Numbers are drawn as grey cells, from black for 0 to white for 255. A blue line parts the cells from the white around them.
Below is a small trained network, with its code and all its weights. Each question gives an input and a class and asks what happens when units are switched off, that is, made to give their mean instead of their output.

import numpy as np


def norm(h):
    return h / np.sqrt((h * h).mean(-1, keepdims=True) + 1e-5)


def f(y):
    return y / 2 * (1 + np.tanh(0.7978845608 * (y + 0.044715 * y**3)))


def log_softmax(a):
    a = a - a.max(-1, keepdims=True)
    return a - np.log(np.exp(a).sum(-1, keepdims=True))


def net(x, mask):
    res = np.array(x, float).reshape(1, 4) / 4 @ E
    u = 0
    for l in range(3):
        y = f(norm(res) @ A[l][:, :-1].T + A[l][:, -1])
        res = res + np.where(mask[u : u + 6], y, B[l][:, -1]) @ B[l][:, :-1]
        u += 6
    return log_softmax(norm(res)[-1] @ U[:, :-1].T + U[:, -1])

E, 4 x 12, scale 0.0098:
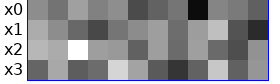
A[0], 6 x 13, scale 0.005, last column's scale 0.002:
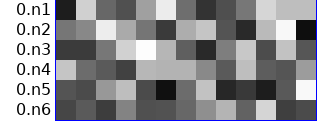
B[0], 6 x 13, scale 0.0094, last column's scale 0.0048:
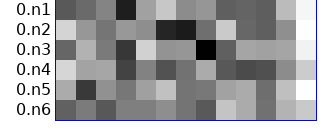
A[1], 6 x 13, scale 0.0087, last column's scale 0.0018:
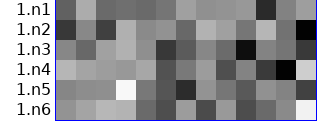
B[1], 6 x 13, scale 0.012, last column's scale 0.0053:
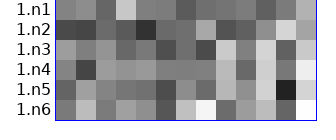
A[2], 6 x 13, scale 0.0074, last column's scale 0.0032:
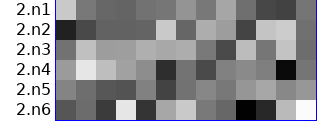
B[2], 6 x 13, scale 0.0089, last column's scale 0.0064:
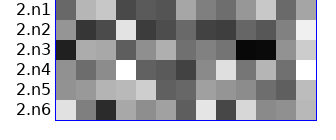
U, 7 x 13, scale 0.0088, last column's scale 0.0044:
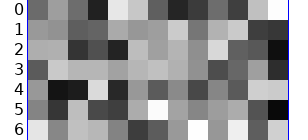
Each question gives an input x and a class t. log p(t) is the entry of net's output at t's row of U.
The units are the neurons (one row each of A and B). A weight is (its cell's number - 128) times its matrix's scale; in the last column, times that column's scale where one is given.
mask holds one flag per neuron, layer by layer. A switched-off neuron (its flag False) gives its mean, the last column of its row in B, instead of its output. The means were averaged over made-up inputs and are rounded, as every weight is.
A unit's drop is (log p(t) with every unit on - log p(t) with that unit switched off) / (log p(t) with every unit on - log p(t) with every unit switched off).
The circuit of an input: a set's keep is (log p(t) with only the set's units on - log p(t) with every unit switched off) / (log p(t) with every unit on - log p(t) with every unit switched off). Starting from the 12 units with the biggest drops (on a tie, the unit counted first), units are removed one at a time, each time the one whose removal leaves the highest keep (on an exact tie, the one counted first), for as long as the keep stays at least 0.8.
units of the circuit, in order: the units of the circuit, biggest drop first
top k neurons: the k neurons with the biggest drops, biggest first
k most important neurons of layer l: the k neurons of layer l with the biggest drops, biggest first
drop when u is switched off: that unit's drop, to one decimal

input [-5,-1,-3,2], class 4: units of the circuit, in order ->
(2.n2)
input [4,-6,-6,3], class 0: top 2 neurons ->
(0.n3 0.n1)
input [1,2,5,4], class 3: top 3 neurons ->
(2.n3 0.n2 1.n3)
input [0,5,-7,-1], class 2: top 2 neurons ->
(0.n4 1.n4)
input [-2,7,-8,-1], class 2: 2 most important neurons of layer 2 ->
(2.n1 2.n4)
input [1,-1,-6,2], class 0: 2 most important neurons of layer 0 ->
(0.n1 0.n3)
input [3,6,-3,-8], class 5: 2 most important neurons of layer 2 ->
(2.n4 2.n1)
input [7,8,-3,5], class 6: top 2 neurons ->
(1.n4 0.n5)
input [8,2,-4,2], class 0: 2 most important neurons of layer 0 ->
(0.n2 0.n5)
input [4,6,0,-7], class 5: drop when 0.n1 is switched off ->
-0.1
